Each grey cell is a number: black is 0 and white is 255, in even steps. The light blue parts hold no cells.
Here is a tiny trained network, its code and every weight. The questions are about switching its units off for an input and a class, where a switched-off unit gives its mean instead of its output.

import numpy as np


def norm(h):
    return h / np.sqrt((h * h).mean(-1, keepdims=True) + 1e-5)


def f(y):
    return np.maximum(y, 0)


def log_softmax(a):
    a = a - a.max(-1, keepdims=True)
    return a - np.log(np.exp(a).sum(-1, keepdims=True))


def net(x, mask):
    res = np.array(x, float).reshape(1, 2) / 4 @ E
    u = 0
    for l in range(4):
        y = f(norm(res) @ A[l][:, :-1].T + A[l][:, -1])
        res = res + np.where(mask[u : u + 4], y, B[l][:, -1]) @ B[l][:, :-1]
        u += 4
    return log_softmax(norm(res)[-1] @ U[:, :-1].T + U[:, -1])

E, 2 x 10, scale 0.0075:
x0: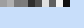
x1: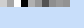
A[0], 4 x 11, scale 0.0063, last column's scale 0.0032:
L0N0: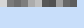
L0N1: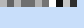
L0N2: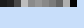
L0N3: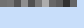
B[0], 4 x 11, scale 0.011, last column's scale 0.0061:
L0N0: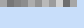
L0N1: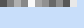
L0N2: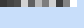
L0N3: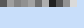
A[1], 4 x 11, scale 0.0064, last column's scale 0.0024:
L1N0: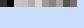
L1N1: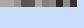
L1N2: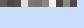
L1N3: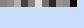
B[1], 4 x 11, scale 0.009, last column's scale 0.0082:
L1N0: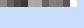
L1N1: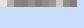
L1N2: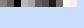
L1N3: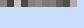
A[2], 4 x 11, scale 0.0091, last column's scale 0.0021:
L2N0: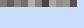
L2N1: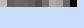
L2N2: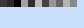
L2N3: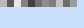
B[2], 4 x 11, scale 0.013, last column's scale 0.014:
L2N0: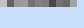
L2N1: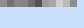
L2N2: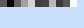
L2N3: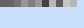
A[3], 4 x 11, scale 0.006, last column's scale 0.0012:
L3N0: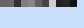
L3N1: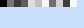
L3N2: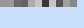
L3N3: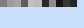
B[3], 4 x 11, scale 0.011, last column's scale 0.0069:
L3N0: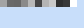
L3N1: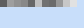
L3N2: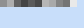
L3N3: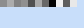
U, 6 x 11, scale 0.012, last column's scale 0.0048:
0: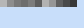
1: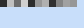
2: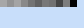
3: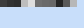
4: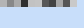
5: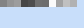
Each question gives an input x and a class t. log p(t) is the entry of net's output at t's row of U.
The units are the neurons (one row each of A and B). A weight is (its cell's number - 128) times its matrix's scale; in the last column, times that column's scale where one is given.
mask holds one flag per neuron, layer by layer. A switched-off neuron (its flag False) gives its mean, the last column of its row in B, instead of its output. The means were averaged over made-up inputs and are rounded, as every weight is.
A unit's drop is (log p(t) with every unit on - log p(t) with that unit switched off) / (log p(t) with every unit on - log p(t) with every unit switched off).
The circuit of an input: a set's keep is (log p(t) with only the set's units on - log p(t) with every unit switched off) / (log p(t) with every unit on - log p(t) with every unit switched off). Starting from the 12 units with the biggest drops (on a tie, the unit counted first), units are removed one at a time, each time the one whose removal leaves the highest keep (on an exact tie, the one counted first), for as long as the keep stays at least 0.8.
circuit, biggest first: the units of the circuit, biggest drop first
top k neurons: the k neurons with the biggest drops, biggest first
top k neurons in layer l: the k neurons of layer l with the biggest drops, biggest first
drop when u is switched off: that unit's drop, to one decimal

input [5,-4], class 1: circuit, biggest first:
[L0N2 L2N2 L1N2]
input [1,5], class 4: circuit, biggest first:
[L2N2]
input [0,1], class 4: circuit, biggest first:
[L0N2 L2N2]
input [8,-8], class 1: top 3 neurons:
[L0N2 L0N3 L2N2]
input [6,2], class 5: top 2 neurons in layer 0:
[L0N1 L0N2]
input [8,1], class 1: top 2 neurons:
[L2N2 L0N3]
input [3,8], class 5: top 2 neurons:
[L0N1 L2N3]
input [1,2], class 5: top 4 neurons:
[L0N2 L0N1 L1N2 L2N2]
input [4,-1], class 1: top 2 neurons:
[L0N2 L2N2]
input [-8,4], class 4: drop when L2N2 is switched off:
0.1
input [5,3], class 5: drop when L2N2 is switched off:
0.2
